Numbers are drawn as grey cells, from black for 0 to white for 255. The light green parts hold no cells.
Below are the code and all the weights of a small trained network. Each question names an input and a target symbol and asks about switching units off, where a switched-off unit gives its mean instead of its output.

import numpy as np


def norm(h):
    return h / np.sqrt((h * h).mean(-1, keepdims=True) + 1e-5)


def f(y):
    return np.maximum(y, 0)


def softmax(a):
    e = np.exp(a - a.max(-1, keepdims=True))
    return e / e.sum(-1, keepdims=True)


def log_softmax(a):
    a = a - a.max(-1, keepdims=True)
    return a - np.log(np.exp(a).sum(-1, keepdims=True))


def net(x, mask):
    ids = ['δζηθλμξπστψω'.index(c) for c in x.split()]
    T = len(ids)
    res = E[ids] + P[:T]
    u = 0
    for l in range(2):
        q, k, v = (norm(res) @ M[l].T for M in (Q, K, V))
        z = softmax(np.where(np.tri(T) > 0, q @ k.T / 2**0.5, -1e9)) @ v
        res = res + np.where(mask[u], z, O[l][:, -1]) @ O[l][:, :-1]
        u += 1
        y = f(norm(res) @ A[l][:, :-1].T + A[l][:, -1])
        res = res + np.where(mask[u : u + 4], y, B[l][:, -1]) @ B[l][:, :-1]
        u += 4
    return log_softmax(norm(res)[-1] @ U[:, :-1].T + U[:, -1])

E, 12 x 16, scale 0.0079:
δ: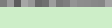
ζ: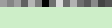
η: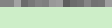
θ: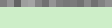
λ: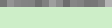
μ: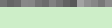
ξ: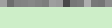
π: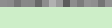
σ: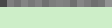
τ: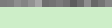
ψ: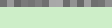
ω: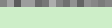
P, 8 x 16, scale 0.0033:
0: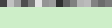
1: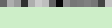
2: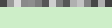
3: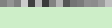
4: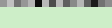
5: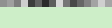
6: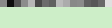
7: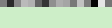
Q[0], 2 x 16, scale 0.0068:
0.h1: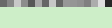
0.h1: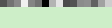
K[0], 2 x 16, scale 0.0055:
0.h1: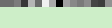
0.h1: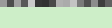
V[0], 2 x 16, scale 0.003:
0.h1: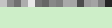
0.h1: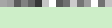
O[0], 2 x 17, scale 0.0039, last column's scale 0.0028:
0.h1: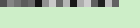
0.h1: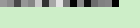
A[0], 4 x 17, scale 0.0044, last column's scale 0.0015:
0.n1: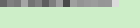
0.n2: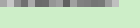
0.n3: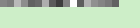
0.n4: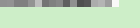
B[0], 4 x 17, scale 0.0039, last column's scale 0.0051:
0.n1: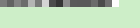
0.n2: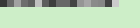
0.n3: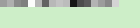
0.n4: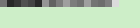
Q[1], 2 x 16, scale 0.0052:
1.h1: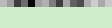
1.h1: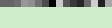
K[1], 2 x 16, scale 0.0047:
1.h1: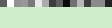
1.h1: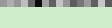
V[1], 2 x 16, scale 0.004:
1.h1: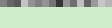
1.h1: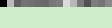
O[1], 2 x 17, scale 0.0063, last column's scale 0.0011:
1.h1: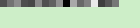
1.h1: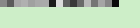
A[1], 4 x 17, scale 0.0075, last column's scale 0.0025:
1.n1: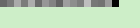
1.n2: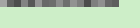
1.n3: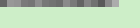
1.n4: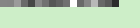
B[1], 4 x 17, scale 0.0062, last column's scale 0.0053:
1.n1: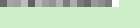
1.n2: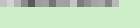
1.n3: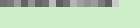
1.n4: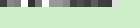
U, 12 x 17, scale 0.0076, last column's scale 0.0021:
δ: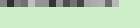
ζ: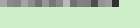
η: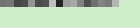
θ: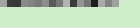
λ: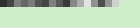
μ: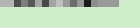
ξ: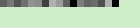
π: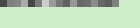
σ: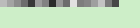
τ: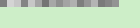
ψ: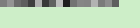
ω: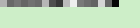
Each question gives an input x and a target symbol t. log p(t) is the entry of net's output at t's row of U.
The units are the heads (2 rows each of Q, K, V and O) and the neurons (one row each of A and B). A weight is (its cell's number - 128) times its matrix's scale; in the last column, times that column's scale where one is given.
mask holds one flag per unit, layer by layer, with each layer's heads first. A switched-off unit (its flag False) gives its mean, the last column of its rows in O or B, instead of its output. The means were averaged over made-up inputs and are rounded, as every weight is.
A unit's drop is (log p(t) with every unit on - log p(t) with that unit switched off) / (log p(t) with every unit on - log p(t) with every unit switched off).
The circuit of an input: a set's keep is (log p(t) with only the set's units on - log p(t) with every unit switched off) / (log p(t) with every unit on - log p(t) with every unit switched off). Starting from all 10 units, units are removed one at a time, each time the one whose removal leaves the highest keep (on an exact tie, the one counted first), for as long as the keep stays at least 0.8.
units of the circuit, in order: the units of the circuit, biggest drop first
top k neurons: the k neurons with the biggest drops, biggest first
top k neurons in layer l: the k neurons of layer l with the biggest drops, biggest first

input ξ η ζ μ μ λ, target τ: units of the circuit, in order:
0.h1, 1.n4, 0.n4
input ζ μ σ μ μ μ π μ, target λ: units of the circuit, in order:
1.n4, 0.h1
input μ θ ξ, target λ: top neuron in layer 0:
0.n4
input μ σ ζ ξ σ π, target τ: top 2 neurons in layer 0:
0.n4, 0.n3
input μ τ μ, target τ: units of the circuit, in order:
0.n3, 0.h1
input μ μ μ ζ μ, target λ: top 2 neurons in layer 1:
1.n4, 1.n2
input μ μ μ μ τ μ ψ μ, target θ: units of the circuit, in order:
1.n1, 0.h1
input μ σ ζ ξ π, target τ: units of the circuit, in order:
1.n4, 0.n4
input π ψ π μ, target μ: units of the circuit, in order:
0.h1, 1.n2
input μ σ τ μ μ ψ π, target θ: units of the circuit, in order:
0.h1, 1.h1, 1.n1
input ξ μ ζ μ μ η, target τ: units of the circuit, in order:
0.h1, 1.n4, 0.n4
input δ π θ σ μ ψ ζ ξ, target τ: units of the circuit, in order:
1.n4, 0.n4
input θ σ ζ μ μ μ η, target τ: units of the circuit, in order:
1.n4, 0.n4
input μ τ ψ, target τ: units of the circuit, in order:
0.n3, 1.n4
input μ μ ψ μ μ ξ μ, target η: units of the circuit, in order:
1.h1
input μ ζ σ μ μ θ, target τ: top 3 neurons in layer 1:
1.n4, 1.n1, 1.n3
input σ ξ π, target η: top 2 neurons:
1.n4, 1.n1
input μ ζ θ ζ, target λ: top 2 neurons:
0.n2, 1.n2
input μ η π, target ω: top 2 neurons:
0.n4, 0.n1
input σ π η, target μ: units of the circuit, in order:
0.h1
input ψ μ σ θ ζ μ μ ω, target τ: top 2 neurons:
1.n4, 1.n1
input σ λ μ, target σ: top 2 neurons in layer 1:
1.n2, 1.n4
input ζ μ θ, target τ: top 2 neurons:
1.n4, 0.n3
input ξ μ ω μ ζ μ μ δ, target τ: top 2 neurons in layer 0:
0.n4, 0.n3
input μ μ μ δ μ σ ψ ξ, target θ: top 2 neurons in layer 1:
1.n1, 1.n3
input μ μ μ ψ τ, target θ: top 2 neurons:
0.n4, 1.n1
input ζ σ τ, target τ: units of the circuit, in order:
1.n4
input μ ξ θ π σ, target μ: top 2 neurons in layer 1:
1.n2, 1.n4
